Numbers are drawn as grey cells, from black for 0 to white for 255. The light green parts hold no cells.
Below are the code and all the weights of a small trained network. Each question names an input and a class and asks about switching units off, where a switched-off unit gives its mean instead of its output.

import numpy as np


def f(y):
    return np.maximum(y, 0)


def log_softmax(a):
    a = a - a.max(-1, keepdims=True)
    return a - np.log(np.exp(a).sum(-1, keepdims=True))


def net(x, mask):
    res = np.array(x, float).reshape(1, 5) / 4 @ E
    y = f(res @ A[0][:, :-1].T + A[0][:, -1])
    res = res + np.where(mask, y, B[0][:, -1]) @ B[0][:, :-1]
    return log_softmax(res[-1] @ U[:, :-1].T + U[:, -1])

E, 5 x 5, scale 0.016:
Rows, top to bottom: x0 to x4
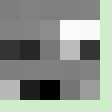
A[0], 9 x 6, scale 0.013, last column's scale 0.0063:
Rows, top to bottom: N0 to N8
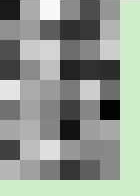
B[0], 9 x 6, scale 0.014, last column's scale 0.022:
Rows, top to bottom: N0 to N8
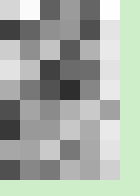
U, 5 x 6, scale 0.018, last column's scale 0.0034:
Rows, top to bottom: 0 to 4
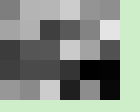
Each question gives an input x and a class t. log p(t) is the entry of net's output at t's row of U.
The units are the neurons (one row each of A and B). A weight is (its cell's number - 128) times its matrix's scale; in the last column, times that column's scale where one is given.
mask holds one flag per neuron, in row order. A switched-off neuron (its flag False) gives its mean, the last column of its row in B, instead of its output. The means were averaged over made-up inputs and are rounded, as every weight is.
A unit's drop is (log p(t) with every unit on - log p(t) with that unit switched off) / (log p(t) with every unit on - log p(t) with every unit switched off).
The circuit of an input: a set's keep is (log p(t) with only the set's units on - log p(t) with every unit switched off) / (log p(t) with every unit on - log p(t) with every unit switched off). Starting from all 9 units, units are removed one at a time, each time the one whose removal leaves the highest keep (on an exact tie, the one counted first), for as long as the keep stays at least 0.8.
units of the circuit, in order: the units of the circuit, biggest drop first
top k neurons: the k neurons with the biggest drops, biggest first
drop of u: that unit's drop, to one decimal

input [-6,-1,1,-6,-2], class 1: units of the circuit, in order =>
[N6]
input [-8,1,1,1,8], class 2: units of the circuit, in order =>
[N0 N3]
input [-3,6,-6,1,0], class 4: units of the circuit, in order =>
[N0 N4]
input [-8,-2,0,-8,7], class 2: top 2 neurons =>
[N4 N3]
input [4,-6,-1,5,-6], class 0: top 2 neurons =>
[N4 N6]
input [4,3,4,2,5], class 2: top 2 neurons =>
[N0 N3]
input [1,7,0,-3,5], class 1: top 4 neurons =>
[N6 N1 N8 N4]
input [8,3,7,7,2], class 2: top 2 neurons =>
[N0 N4]
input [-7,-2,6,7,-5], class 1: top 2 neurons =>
[N3 N0]
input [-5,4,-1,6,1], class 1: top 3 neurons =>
[N6 N2 N7]
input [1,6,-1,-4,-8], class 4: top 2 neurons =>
[N2 N6]
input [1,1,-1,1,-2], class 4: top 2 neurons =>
[N6 N8]
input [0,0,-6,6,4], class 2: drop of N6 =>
0.2
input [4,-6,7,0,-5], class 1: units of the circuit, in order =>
[N3]
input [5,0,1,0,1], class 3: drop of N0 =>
0.3
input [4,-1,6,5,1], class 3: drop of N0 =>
0.2
